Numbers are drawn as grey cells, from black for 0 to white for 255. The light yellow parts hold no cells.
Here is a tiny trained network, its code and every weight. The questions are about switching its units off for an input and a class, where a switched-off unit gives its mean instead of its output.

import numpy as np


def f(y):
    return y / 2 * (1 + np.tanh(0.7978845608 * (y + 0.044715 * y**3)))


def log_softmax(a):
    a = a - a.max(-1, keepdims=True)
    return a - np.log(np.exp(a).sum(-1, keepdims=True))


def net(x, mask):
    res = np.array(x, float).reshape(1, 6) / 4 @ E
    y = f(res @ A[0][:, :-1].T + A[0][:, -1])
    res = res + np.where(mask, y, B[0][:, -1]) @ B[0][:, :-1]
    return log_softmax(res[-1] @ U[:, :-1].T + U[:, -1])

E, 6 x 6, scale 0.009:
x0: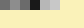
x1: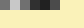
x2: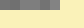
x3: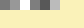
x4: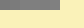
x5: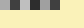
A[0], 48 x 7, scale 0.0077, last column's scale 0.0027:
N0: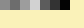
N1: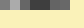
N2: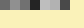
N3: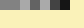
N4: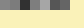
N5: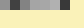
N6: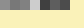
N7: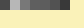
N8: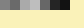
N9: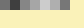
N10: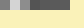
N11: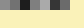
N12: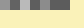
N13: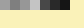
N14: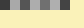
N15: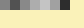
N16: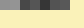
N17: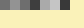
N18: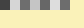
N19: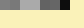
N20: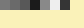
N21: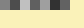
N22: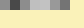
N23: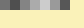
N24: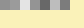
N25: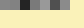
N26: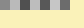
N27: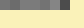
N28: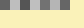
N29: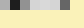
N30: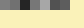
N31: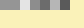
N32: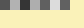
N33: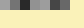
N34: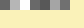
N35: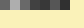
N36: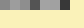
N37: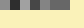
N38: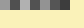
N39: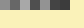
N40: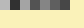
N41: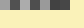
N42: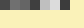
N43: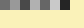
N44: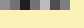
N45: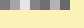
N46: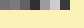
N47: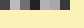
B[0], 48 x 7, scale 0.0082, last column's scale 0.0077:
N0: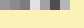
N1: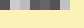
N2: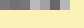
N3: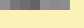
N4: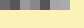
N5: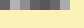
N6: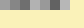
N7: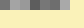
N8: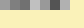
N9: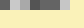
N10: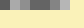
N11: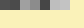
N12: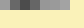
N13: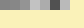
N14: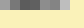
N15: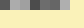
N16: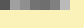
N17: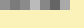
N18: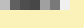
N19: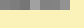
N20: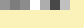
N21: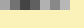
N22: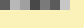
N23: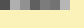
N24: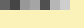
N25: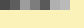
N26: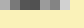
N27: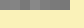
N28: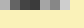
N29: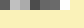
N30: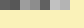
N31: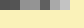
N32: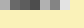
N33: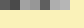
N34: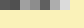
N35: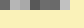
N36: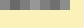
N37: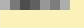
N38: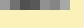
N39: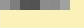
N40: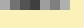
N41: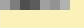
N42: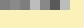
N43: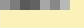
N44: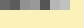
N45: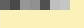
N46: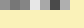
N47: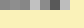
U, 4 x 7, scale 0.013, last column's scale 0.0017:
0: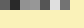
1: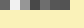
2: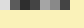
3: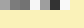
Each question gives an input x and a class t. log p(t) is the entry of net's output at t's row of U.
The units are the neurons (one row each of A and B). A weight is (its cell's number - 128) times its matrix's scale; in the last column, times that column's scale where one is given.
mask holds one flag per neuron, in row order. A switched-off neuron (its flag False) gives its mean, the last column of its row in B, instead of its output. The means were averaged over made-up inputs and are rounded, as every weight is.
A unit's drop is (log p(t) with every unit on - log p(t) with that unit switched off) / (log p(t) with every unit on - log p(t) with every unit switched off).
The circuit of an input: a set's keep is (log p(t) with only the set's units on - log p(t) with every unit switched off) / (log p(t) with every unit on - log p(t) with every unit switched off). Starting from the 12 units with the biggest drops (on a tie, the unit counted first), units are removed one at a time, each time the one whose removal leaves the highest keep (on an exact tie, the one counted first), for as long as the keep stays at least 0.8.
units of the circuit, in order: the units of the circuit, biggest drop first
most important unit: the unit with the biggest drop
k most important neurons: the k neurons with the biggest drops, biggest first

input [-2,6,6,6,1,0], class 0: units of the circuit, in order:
[N34]
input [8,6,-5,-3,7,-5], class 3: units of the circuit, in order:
[N20; N46]
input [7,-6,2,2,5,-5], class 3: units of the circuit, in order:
[N20; N42]
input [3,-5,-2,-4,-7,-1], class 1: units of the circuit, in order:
[N29; N9]
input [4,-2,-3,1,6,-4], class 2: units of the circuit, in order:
[N18; N32]
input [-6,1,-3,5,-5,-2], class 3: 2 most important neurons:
[N0; N13]
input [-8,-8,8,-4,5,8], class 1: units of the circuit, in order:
[N29; N22]
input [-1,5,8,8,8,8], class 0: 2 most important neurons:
[N34; N45]
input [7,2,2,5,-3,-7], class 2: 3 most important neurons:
[N18; N32; N28]
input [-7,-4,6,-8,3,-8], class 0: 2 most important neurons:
[N11; N33]
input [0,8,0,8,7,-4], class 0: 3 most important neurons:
[N34; N45; N24]
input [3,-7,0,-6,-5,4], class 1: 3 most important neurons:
[N29; N9; N22]
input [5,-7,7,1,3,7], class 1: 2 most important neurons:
[N29; N9]
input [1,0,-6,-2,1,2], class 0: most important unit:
N18
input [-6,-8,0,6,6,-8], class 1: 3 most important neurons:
[N29; N22; N9]
